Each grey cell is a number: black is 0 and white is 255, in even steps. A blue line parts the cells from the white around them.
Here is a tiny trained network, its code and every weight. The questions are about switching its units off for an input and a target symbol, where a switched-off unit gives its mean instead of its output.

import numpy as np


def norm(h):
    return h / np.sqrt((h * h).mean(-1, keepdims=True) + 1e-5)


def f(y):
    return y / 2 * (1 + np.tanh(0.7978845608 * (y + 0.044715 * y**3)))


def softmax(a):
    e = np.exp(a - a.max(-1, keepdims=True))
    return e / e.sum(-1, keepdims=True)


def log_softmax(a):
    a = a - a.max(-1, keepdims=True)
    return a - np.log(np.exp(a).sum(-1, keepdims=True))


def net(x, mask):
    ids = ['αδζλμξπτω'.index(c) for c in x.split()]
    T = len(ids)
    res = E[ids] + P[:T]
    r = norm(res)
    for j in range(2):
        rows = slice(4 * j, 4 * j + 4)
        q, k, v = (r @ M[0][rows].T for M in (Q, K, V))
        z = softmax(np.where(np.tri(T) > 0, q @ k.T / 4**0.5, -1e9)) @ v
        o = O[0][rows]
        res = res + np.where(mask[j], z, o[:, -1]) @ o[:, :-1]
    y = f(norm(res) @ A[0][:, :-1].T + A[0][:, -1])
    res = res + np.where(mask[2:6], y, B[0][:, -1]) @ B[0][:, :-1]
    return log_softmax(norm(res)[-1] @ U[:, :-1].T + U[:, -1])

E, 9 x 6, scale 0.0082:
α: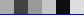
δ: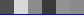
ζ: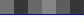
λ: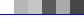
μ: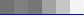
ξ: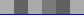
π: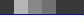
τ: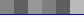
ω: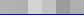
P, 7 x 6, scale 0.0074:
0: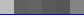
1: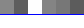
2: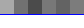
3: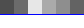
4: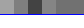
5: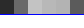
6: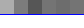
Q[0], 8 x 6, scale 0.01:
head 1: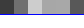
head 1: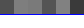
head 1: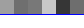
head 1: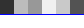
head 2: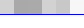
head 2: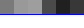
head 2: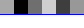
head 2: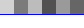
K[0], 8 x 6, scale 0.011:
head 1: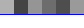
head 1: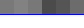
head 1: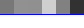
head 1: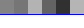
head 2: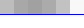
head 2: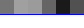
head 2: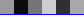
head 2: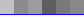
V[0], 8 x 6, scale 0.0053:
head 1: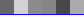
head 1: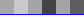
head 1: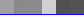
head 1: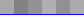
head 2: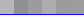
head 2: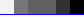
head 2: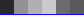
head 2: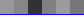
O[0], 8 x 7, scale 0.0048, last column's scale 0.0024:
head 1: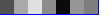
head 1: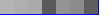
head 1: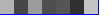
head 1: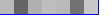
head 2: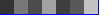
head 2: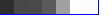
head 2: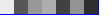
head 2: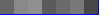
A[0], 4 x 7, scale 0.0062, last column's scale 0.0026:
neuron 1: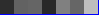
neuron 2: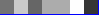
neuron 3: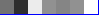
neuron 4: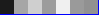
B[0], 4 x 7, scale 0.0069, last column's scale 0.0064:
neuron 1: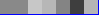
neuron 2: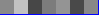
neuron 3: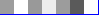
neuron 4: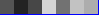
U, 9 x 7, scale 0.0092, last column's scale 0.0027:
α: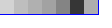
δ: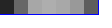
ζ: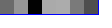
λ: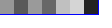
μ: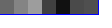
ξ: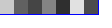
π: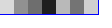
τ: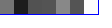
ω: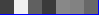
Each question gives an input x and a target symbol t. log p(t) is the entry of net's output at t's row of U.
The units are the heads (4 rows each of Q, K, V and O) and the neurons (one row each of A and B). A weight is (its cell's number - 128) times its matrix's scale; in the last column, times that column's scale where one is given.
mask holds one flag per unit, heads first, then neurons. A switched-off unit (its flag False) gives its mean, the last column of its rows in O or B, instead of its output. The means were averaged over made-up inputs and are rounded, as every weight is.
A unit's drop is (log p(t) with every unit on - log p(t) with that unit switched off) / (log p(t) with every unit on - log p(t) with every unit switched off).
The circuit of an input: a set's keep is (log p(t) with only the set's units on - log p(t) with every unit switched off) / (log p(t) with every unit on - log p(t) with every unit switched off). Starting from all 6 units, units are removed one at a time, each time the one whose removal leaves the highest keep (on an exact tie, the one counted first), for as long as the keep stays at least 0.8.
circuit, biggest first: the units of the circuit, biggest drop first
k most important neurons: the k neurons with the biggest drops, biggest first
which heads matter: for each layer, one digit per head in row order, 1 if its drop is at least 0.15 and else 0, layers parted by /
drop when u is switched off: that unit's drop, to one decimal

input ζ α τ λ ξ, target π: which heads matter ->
10
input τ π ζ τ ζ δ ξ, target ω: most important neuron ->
[neuron 2]
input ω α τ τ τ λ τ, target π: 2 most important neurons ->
[neuron 4; neuron 3]
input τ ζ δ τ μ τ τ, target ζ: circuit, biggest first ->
[head 1; neuron 2; head 2]
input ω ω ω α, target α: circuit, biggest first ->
[neuron 3; head 2]
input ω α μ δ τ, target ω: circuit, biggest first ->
[head 1; neuron 2; neuron 4; neuron 3]
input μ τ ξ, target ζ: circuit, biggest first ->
[head 1; head 2; neuron 2]
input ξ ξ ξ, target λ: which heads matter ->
11
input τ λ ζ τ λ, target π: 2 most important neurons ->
[neuron 3; neuron 4]
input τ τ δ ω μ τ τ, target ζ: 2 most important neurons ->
[neuron 2; neuron 3]
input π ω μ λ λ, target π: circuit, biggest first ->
[neuron 3; head 2]
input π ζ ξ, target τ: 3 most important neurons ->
[neuron 3; neuron 1; neuron 4]
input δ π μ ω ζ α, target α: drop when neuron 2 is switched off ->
0.0
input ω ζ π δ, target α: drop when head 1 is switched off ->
0.1
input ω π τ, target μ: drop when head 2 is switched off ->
0.3
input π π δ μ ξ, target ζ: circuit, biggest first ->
[head 2]
